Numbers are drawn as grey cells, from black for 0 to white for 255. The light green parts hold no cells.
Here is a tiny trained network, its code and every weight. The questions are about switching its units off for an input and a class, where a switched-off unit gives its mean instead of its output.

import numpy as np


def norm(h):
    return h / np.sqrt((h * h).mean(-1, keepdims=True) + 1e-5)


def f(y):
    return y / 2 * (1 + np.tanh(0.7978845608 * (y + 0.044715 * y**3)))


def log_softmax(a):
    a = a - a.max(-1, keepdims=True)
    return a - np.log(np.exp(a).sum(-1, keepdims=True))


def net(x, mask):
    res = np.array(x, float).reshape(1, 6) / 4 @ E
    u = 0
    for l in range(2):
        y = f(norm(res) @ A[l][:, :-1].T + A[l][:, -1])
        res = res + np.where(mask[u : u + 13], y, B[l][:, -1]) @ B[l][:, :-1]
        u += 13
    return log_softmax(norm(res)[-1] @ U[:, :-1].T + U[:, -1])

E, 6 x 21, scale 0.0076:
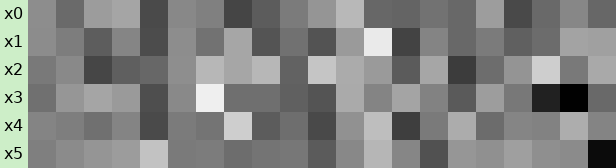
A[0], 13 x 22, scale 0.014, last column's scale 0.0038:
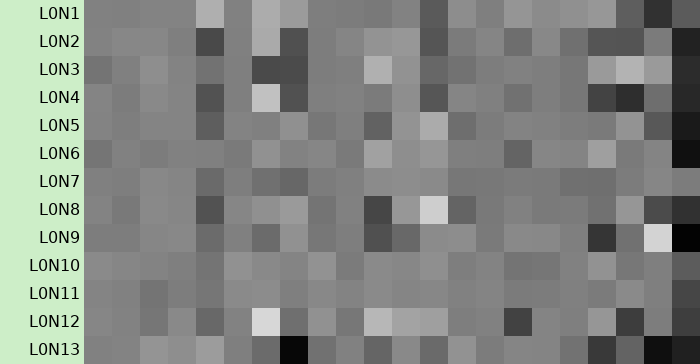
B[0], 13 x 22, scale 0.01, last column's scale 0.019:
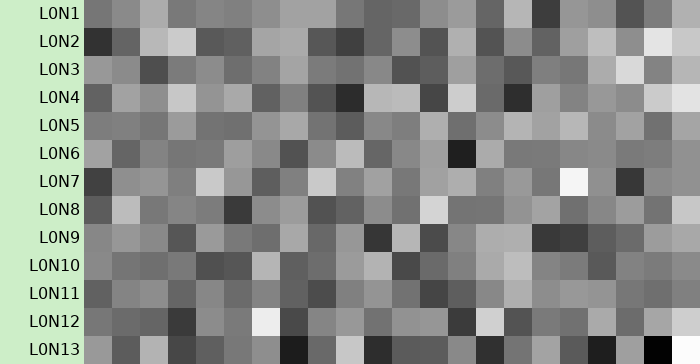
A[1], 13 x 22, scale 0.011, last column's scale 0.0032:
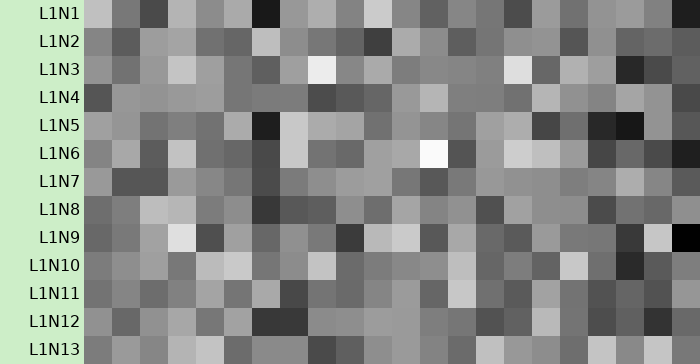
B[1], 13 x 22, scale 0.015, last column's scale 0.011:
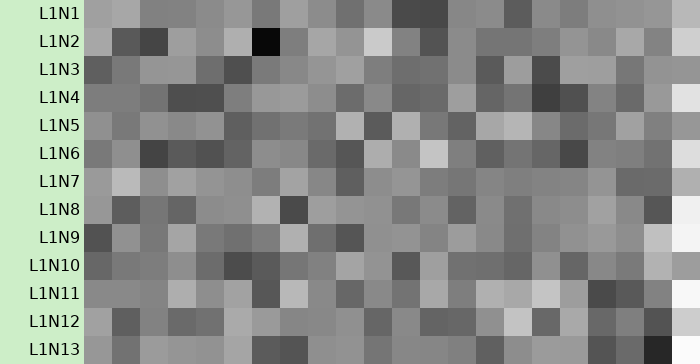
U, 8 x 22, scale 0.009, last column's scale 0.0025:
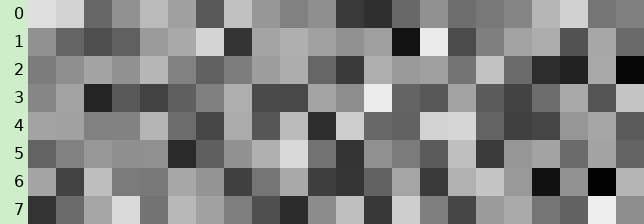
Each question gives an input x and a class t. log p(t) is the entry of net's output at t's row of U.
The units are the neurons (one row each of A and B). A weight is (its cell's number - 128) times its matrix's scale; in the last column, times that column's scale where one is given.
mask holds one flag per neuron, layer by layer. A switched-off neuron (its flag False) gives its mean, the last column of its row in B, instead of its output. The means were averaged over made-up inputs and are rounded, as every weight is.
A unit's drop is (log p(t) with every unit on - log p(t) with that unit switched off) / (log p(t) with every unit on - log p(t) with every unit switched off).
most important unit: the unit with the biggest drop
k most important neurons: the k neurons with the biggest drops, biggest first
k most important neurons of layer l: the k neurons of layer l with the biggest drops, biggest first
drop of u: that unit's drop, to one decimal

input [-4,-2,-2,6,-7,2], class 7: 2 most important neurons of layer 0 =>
(L0N4, L0N2)
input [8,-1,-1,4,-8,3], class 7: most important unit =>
L0N4
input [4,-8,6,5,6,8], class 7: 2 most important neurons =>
(L0N4, L1N13)
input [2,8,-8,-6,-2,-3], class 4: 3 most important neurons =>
(L0N9, L0N4, L0N13)
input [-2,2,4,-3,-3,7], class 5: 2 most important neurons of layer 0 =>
(L0N13, L0N8)
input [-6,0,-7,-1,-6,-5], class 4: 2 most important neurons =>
(L0N9, L1N5)
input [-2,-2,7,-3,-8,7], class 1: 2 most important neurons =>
(L0N12, L0N6)
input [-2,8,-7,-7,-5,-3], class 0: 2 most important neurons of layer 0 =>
(L0N3, L0N13)
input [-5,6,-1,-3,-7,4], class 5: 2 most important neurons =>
(L0N13, L0N3)
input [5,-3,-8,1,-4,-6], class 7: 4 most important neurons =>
(L0N4, L0N2, L1N9, L1N13)
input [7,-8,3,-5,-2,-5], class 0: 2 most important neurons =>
(L0N3, L0N4)
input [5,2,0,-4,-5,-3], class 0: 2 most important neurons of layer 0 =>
(L0N3, L0N4)
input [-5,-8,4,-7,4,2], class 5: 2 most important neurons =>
(L0N4, L1N3)
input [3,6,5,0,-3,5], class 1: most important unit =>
L0N12
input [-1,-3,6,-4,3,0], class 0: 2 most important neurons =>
(L0N13, L0N12)
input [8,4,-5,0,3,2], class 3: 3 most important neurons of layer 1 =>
(L1N6, L1N13, L1N4)
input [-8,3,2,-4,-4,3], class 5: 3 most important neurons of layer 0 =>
(L0N13, L0N3, L0N8)
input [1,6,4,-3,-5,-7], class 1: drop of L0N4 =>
0.1
